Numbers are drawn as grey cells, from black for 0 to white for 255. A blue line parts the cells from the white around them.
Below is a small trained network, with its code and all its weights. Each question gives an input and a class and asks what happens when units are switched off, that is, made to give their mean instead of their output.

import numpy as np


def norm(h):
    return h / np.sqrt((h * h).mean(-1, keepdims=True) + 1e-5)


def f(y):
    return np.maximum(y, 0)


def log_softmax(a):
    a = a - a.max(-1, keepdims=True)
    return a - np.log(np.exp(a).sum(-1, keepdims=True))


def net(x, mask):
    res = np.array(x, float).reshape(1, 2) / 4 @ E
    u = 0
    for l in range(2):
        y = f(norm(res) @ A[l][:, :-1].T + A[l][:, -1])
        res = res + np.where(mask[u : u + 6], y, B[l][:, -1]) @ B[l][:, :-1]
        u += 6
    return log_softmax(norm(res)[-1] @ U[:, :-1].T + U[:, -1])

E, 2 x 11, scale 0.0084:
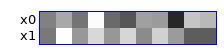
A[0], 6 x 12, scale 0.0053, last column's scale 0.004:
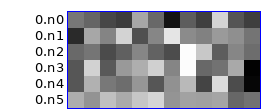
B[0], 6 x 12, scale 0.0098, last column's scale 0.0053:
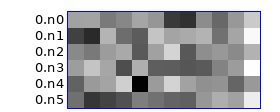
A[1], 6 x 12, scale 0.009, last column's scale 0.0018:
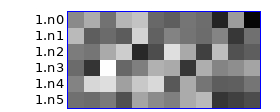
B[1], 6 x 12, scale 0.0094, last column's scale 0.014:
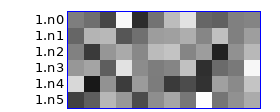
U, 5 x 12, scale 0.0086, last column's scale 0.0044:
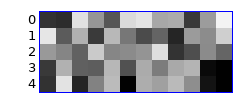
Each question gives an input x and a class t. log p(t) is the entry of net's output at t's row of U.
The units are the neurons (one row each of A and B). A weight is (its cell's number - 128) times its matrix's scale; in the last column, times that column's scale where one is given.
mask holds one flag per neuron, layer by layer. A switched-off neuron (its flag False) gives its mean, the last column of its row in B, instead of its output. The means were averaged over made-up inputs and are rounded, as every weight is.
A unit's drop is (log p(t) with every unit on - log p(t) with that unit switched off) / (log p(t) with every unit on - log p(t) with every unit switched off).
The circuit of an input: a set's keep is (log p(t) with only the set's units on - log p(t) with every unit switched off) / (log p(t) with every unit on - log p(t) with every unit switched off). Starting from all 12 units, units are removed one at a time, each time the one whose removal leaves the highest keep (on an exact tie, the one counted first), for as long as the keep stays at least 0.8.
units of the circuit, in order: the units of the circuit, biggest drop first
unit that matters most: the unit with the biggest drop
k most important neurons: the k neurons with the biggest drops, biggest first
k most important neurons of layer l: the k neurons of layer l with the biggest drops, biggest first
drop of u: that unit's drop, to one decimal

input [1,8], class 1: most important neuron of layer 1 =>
(1.n4)
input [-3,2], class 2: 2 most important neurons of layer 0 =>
(0.n2; 0.n1)
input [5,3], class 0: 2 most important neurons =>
(1.n2; 0.n4)
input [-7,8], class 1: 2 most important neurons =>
(1.n4; 0.n1)
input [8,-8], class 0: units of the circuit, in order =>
(1.n2; 1.n4)
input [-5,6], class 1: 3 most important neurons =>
(1.n4; 0.n1; 0.n3)
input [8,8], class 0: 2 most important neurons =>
(1.n2; 0.n1)
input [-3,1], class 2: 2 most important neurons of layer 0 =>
(0.n2; 0.n1)
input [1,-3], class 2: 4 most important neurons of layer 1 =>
(1.n0; 1.n4; 1.n5; 1.n2)
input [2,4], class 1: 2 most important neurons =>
(0.n3; 1.n4)
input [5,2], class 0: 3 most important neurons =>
(1.n2; 0.n4; 0.n0)
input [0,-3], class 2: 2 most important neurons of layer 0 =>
(0.n5; 0.n0)
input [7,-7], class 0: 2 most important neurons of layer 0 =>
(0.n3; 0.n5)
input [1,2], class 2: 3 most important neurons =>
(0.n1; 0.n5; 1.n3)
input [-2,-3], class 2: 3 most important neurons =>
(0.n5; 1.n4; 1.n0)
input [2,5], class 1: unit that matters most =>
0.n3
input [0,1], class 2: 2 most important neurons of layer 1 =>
(1.n4; 1.n3)
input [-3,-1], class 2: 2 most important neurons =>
(1.n3; 0.n2)
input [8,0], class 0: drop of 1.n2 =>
0.1
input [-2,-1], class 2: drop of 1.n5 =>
0.0
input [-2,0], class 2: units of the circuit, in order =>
(1.n3)
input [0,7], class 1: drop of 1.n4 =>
0.1
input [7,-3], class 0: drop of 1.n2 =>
0.2
